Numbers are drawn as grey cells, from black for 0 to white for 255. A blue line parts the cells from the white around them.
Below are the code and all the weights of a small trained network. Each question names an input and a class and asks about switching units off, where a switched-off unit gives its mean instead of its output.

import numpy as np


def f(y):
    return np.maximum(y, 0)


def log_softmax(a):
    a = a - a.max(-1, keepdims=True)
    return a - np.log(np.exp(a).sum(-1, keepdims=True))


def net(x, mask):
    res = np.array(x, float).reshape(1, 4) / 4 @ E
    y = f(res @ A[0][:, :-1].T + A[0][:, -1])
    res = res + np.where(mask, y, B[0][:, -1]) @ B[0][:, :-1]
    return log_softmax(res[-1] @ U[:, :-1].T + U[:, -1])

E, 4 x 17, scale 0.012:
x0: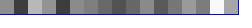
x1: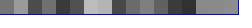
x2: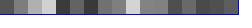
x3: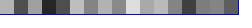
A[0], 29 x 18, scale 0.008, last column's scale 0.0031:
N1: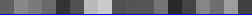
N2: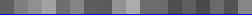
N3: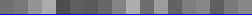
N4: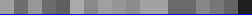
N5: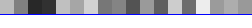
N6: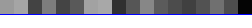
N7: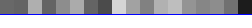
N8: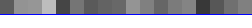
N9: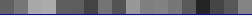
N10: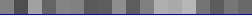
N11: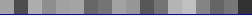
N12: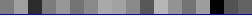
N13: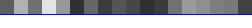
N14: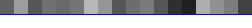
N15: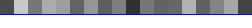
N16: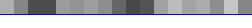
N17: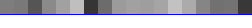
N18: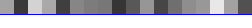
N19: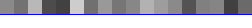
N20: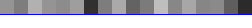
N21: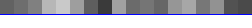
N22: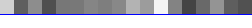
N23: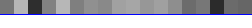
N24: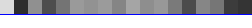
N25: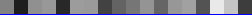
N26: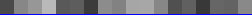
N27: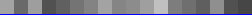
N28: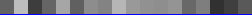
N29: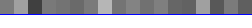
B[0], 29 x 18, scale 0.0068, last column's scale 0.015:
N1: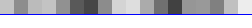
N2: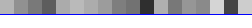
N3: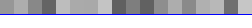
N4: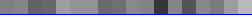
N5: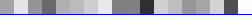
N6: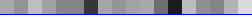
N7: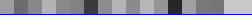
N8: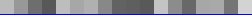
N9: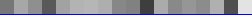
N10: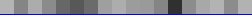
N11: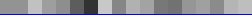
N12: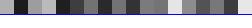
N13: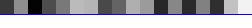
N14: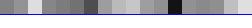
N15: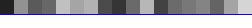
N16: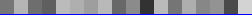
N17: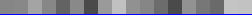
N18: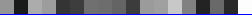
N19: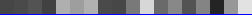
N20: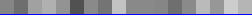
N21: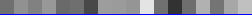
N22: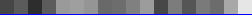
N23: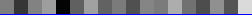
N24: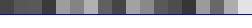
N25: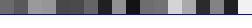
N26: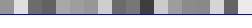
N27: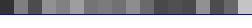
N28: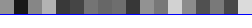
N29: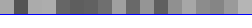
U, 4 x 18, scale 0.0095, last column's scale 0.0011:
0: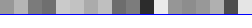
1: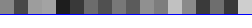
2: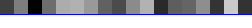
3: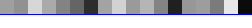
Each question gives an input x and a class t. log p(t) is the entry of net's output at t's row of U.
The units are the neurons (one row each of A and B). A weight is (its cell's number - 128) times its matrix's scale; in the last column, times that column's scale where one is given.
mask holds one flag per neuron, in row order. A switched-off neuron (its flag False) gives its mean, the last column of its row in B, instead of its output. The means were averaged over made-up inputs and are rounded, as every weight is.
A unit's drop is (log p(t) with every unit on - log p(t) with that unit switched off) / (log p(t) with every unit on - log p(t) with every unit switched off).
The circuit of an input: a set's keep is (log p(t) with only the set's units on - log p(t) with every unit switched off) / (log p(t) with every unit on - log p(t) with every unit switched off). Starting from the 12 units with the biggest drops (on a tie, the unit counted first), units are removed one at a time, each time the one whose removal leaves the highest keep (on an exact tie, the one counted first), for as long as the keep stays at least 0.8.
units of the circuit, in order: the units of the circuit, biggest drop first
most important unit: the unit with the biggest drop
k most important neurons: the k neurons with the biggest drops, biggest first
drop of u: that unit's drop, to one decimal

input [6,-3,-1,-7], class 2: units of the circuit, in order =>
N13
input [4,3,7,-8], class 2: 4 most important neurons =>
N13, N15, N5, N16
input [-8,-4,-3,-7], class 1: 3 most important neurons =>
N12, N28, N23
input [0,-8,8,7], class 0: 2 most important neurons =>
N26, N9
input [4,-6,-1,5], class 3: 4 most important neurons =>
N13, N7, N11, N10
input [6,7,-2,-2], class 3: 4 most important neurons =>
N1, N14, N6, N12
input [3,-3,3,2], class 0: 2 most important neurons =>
N12, N28
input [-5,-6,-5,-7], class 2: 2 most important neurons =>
N13, N15
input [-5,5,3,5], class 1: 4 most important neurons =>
N12, N13, N28, N23
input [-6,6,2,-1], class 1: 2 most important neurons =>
N12, N28
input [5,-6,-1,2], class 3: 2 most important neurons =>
N12, N7
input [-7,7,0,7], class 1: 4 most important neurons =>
N12, N28, N23, N13
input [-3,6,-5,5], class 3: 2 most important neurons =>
N14, N1
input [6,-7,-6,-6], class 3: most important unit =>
N21
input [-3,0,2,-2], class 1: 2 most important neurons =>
N5, N16
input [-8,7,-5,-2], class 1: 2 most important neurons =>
N12, N28
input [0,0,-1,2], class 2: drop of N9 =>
0.2
